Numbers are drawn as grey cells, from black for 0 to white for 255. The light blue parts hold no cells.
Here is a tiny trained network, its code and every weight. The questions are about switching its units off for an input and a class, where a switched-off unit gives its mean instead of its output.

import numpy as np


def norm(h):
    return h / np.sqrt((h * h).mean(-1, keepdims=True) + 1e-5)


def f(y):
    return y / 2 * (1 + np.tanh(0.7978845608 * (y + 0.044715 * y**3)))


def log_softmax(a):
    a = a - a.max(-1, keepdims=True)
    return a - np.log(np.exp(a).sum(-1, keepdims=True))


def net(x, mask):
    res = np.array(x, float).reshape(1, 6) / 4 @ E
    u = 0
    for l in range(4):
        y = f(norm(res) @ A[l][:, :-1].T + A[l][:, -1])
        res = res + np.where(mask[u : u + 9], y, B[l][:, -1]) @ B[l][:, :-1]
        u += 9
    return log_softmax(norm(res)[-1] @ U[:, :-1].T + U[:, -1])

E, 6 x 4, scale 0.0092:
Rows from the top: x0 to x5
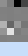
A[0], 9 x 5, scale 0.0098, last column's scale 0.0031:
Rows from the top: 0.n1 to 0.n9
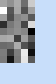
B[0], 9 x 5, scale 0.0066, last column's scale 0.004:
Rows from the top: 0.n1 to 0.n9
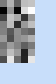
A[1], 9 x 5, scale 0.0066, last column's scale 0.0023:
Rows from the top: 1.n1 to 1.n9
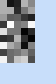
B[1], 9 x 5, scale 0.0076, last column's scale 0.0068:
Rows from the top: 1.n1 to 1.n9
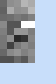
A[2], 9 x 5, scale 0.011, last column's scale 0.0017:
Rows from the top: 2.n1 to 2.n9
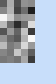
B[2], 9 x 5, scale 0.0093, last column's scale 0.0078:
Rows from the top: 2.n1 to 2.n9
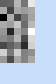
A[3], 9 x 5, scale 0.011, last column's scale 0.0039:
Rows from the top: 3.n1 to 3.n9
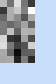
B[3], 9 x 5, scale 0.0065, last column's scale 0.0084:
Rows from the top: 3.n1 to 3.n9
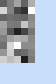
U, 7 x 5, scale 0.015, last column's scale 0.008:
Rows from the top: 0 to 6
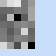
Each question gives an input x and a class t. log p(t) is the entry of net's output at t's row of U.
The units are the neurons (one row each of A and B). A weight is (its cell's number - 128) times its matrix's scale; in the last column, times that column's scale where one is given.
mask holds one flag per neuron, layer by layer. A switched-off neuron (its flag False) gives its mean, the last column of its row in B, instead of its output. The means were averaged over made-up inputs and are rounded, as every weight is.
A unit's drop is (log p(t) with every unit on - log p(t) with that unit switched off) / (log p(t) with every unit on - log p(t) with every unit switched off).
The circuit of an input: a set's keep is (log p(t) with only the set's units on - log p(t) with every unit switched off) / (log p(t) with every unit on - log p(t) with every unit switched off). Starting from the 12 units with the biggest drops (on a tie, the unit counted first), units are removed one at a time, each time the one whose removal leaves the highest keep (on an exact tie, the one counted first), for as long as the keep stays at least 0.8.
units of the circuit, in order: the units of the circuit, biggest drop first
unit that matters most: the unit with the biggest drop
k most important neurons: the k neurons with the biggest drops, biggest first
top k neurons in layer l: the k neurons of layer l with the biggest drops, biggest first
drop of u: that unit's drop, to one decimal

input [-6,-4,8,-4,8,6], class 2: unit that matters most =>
2.n3
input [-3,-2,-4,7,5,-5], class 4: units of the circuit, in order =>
(0.n2, 1.n4)
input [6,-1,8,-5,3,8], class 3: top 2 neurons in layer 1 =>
(1.n2, 1.n1)
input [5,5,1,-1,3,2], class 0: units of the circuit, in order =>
(2.n4, 0.n2)
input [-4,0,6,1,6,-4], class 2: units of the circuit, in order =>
(2.n3, 3.n2, 2.n4)
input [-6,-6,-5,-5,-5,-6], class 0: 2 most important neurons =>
(0.n2, 2.n3)
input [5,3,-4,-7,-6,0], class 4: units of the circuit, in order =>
(2.n7, 3.n2)
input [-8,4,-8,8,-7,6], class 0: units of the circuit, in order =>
(2.n8, 2.n5, 1.n4)
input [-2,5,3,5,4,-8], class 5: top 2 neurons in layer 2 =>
(2.n7, 2.n6)
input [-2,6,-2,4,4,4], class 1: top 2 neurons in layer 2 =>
(2.n7, 2.n6)
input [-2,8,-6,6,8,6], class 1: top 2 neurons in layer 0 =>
(0.n9, 0.n4)
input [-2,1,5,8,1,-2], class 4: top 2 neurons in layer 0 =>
(0.n2, 0.n1)
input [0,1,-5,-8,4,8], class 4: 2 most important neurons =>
(1.n4, 2.n5)
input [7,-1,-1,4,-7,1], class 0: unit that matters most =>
3.n7
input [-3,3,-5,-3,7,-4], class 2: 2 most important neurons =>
(2.n3, 0.n2)
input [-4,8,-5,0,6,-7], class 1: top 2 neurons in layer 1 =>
(1.n9, 1.n4)
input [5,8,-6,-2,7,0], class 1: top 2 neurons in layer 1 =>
(1.n7, 1.n5)
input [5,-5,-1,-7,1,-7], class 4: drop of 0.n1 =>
-0.1
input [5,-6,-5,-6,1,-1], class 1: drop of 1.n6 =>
0.1
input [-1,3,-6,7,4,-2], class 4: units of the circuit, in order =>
(0.n2)
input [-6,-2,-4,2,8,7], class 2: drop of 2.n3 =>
1.0
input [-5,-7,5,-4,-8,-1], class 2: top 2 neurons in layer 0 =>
(0.n2, 0.n8)
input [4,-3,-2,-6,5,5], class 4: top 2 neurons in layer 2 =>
(2.n2, 2.n5)
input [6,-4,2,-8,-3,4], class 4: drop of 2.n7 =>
0.4
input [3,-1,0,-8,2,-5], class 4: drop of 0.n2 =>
-0.1
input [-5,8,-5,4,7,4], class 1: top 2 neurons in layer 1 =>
(1.n9, 1.n4)
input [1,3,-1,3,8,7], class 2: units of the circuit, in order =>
(2.n3)
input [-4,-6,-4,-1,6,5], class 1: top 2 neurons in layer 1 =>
(1.n9, 1.n4)
